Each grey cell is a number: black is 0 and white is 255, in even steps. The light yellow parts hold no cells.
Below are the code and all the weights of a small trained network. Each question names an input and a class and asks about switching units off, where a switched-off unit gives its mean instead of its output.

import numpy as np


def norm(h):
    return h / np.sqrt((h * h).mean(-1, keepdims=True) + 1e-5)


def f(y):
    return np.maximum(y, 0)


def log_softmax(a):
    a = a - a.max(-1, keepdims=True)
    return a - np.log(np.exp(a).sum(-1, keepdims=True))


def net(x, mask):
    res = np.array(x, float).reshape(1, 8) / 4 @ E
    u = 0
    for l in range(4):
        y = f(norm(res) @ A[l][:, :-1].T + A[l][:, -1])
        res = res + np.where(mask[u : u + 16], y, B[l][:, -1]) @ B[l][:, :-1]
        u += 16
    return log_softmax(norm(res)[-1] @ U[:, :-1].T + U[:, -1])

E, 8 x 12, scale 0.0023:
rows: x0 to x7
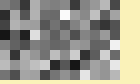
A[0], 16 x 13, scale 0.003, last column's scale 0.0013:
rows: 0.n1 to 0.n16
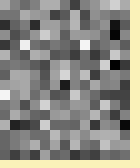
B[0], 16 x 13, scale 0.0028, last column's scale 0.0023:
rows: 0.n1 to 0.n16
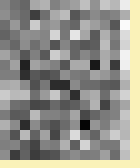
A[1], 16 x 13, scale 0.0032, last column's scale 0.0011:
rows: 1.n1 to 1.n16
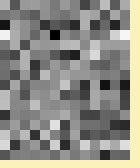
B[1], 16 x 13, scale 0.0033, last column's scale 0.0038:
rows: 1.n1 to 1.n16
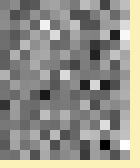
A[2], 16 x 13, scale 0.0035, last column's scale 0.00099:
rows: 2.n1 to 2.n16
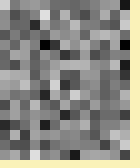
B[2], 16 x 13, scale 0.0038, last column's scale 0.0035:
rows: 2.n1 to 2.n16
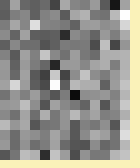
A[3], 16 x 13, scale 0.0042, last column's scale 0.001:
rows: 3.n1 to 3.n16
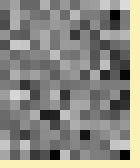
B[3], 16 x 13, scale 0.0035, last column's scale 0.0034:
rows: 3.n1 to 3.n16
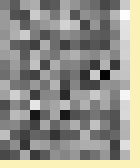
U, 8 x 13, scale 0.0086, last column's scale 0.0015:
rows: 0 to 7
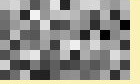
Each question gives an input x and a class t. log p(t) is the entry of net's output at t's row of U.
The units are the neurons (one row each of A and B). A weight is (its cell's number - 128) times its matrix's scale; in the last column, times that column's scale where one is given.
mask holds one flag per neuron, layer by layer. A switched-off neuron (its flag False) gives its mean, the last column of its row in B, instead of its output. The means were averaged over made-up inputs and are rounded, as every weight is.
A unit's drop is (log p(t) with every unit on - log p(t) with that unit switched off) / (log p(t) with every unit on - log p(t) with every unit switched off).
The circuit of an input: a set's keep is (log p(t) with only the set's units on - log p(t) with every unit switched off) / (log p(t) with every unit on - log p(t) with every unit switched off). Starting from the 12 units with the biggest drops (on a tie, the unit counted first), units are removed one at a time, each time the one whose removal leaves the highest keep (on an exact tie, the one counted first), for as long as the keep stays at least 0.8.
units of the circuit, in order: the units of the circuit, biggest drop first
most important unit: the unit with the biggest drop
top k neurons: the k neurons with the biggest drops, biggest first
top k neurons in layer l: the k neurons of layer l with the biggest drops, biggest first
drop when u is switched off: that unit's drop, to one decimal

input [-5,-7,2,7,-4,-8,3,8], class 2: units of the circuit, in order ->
1.n3, 0.n5
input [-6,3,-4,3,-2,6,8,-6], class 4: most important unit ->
0.n1
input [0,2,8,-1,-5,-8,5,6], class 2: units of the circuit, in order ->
1.n3, 3.n5, 0.n5
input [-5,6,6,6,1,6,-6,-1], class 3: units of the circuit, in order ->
1.n9, 3.n8
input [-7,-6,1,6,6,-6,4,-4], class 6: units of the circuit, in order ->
0.n6, 0.n13, 3.n14, 0.n16
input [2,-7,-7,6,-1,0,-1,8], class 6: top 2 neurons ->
0.n13, 1.n15
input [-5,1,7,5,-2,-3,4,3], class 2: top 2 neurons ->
1.n3, 0.n5
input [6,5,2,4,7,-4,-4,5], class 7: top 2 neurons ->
1.n15, 2.n13
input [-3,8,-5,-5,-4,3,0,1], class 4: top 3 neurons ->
0.n14, 1.n15, 1.n10
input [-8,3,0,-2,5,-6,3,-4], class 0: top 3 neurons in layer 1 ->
1.n15, 1.n4, 1.n3
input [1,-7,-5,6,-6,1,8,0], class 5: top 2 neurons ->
2.n16, 1.n6
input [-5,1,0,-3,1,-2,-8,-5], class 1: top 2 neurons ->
1.n15, 1.n13
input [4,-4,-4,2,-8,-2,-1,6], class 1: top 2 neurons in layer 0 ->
0.n7, 0.n4
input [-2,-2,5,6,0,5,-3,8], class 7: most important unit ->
1.n4
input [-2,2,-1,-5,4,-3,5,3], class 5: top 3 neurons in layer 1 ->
1.n3, 1.n2, 1.n16
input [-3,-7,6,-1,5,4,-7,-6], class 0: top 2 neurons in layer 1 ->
1.n14, 1.n4
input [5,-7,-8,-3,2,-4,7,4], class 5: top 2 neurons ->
2.n16, 0.n1
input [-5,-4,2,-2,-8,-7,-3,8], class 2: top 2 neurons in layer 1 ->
1.n3, 1.n6
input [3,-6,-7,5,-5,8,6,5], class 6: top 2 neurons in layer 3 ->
3.n14, 3.n11
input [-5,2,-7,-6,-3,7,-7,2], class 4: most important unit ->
0.n14
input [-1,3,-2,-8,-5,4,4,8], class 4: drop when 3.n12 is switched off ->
0.1
